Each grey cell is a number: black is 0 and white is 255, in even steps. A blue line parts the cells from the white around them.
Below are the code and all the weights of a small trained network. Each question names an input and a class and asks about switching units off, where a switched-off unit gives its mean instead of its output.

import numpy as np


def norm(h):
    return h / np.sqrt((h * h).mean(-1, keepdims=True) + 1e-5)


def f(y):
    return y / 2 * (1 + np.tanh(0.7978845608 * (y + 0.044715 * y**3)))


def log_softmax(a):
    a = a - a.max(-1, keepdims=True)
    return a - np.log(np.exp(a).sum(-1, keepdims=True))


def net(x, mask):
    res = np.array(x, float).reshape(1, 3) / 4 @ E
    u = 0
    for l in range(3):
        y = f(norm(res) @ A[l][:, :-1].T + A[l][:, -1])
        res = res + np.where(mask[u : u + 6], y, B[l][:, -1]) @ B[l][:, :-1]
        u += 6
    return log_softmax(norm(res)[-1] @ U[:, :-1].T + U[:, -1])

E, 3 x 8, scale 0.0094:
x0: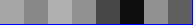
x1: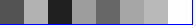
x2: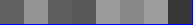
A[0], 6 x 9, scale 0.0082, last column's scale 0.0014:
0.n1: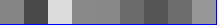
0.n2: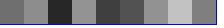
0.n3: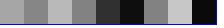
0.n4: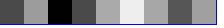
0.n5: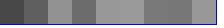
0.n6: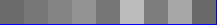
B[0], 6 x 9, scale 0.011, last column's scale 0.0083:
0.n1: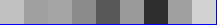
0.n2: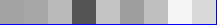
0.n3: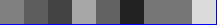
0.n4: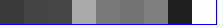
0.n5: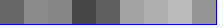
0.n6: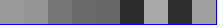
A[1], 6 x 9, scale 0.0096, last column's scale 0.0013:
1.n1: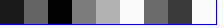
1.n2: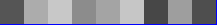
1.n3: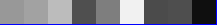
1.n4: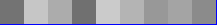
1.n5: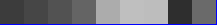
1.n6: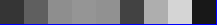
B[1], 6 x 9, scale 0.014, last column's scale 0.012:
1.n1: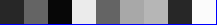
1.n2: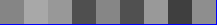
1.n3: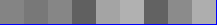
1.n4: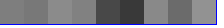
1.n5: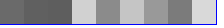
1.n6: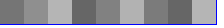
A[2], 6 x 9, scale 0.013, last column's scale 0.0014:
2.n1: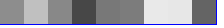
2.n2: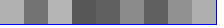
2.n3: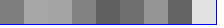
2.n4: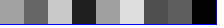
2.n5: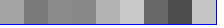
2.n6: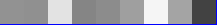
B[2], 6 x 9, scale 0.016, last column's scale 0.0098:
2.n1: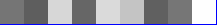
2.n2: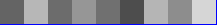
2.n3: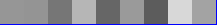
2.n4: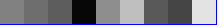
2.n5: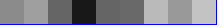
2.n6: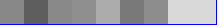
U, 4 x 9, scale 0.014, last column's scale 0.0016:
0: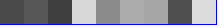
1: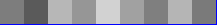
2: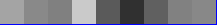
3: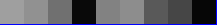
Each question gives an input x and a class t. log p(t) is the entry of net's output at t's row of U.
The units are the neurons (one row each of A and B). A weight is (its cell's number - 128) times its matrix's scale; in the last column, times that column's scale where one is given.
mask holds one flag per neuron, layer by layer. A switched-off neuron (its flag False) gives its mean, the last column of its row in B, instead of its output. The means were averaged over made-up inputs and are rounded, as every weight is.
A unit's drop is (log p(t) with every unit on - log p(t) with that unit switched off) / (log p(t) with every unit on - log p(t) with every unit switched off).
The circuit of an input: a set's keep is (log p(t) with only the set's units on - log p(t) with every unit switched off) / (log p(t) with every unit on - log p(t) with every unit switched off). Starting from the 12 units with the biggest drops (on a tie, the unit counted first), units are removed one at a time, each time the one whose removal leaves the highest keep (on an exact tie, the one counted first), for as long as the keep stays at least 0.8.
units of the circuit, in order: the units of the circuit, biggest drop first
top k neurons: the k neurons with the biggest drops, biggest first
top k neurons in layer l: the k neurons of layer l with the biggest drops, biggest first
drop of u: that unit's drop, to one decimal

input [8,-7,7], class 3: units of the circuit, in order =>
(1.n1)
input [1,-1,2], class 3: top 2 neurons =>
(0.n3 0.n4)
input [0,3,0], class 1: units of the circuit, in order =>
(0.n2 1.n1)
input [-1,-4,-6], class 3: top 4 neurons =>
(0.n1 1.n1 0.n4 2.n4)
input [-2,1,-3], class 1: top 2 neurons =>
(1.n1 0.n4)
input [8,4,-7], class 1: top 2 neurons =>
(0.n2 1.n1)
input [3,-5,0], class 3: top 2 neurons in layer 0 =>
(0.n1 0.n4)
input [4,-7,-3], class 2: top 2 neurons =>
(0.n3 1.n6)
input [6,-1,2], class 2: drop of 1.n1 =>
0.1
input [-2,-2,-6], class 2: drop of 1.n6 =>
0.7
